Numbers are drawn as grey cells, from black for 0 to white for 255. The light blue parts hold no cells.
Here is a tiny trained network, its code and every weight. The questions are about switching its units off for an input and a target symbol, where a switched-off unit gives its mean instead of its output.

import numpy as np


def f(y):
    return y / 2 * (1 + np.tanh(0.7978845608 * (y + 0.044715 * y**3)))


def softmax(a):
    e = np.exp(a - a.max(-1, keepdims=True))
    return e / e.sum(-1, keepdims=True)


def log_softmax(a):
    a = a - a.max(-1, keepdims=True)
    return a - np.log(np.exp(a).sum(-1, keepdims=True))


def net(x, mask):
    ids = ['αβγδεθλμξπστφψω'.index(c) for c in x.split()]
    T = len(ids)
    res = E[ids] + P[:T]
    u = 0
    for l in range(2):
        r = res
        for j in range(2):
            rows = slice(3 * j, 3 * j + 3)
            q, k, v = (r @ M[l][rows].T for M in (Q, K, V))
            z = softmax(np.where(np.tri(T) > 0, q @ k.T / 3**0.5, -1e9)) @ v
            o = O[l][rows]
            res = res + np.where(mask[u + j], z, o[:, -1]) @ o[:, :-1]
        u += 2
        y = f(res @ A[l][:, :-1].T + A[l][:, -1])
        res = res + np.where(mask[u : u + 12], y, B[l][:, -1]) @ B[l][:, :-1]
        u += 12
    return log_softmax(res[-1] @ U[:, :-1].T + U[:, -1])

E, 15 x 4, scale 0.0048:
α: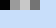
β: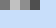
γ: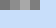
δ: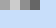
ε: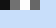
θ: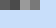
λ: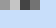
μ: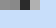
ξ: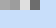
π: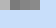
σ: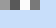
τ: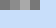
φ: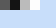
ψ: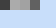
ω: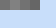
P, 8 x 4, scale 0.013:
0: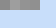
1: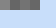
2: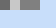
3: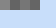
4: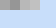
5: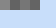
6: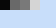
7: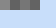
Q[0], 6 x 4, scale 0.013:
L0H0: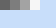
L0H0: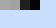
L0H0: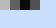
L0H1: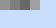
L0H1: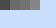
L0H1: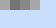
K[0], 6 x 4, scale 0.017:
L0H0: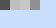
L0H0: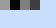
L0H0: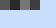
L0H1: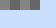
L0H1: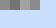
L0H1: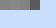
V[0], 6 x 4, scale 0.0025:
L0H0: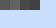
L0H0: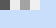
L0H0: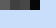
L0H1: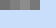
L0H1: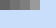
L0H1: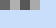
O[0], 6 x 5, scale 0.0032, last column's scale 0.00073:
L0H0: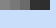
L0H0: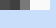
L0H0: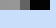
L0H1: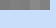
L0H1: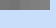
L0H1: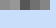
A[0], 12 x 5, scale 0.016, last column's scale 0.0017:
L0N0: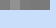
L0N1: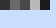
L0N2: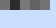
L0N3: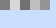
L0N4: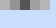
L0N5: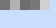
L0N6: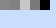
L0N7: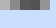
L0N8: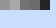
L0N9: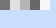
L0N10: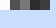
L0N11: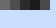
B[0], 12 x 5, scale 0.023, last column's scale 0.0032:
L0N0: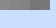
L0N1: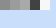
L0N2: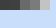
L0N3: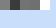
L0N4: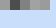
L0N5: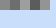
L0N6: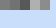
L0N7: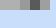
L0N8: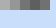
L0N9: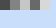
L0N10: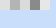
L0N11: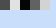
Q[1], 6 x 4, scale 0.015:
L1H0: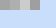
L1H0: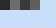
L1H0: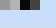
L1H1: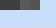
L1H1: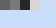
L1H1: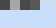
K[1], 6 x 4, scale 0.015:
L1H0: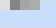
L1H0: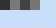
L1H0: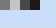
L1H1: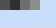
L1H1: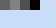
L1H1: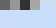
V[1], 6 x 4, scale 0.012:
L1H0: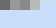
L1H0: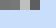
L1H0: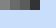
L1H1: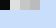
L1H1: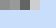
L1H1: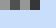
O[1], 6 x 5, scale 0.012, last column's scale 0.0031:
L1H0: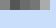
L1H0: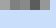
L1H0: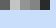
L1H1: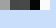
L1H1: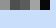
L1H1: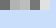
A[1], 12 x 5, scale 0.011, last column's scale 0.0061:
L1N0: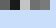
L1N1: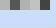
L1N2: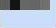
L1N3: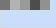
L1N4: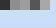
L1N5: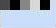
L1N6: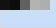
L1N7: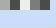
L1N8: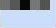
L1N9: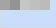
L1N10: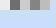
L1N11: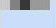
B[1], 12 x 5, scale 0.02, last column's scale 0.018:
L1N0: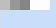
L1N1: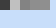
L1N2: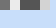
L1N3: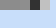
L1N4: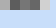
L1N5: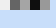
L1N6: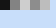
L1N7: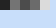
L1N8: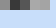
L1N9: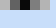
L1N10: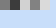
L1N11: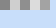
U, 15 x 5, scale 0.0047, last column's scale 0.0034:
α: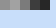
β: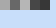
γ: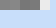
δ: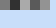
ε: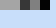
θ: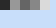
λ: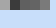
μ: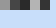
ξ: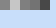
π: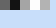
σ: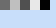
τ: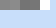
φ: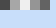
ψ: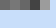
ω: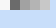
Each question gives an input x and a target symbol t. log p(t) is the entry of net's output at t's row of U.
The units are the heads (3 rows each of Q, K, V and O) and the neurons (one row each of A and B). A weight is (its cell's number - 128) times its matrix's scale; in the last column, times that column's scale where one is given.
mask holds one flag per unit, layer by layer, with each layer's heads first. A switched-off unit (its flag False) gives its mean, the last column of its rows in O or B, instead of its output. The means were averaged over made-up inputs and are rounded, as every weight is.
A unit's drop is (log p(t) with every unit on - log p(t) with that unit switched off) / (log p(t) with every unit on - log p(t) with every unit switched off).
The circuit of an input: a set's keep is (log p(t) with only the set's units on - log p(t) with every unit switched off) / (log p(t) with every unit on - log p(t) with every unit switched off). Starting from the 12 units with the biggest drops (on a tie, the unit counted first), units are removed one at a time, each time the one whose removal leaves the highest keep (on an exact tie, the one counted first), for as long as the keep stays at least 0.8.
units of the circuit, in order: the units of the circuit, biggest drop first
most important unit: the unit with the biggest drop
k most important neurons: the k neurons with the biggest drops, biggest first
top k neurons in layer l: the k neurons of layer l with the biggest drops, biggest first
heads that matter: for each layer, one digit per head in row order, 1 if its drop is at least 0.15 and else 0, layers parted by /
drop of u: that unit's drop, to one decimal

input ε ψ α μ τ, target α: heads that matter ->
00 / 01
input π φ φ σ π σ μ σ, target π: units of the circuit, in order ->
L0N10; L1N2; L1N10
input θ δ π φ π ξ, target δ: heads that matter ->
10 / 00
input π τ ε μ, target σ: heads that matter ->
10 / 01
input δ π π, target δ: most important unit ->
L0N9
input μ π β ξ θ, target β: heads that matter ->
00 / 01
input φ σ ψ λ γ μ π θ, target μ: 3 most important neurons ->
L0N1; L0N11; L1N8
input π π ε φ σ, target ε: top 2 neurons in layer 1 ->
L1N2; L1N0
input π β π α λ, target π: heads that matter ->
00 / 01
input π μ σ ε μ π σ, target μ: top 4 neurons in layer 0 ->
L0N3; L0N1; L0N11; L0N4
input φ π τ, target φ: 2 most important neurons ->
L1N6; L0N9
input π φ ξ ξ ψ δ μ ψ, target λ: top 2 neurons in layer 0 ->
L0N1; L0N11
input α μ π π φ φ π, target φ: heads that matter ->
00 / 11
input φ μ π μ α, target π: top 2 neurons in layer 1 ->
L1N0; L1N7
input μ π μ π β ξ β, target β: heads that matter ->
00 / 00
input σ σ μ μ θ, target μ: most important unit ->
L1H1
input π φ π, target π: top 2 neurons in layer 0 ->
L0N11; L0N1
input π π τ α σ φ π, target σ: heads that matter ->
00 / 11
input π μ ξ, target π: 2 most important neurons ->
L1N0; L0N11
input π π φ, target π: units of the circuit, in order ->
L1N2
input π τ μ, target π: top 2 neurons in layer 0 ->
L0N11; L0N4
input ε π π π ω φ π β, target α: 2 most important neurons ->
L0N11; L1N0
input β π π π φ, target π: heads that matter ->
00 / 11
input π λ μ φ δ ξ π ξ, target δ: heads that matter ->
10 / 00
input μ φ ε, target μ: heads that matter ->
00 / 01
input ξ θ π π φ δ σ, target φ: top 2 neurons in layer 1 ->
L1N6; L1N9
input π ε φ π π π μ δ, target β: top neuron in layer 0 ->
L0N10
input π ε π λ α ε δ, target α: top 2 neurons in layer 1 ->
L1N2; L1N3
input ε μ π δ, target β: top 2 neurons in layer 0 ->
L0N10; L0N11
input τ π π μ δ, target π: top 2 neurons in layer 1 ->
L1N0; L1N7
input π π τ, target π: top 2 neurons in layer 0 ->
L0N11; L0N1
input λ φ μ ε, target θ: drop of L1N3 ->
0.0
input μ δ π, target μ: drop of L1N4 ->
0.1
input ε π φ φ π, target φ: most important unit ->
L0N1
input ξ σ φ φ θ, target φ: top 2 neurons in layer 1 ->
L1N6; L1N9
